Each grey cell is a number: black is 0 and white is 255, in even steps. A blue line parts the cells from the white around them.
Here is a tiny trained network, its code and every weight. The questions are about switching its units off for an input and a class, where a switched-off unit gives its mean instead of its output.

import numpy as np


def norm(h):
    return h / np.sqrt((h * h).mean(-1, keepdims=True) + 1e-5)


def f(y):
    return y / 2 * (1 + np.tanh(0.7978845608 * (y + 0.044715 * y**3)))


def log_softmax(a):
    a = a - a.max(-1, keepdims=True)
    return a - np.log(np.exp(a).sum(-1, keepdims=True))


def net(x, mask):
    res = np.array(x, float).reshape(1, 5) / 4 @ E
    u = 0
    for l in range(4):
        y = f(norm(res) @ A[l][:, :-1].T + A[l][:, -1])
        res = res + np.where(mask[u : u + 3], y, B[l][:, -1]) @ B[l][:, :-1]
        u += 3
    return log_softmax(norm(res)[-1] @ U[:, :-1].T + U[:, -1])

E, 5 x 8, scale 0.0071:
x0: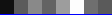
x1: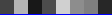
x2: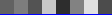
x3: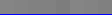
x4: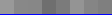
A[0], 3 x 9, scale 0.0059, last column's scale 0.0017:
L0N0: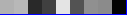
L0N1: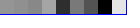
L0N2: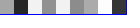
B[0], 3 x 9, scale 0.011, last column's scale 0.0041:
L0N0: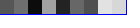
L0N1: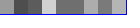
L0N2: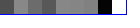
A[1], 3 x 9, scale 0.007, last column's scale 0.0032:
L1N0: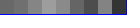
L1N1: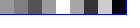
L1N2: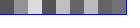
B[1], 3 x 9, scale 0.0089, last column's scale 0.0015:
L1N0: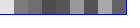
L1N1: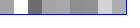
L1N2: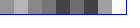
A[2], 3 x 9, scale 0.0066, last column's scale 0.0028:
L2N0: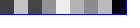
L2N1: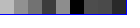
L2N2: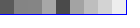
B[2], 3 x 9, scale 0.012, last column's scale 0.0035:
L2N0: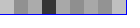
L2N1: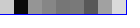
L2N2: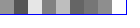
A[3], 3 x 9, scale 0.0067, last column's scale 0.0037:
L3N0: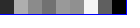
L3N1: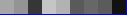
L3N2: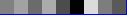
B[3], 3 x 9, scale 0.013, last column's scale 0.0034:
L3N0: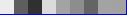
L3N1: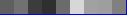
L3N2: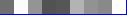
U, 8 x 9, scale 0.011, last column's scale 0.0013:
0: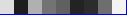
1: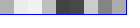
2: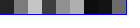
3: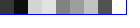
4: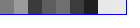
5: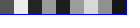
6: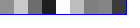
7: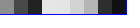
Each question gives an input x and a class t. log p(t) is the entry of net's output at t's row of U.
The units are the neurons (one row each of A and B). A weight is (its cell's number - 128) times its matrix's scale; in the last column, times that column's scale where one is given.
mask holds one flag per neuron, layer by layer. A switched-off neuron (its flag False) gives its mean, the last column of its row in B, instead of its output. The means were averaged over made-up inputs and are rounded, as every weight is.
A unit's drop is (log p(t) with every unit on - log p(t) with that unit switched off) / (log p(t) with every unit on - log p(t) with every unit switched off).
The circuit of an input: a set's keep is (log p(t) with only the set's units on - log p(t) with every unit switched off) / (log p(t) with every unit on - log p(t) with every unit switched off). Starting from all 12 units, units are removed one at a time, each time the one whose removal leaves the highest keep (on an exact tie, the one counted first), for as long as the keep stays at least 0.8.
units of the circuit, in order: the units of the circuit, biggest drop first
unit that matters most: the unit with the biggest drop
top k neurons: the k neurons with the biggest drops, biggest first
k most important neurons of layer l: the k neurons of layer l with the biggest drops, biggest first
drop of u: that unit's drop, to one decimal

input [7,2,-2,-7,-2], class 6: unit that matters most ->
L0N2
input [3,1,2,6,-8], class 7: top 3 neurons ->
L0N0, L2N1, L3N0
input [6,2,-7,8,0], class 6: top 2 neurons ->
L1N1, L2N0
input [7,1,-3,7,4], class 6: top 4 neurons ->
L0N2, L2N0, L1N1, L2N1
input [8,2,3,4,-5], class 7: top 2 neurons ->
L3N0, L2N1
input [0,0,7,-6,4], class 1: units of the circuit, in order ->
L3N2, L2N2
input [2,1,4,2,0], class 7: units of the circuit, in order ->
L0N0, L3N0
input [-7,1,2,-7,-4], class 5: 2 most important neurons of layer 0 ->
L0N1, L0N0
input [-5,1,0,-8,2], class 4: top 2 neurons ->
L0N0, L2N2
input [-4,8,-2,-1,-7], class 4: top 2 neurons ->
L0N0, L0N2
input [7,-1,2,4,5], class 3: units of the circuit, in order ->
L0N2, L3N2
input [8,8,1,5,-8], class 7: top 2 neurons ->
L3N0, L3N2
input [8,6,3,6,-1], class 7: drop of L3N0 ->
0.6
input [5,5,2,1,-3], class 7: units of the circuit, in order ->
L3N0
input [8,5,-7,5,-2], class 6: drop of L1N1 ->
0.2
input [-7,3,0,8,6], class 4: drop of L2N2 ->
0.3
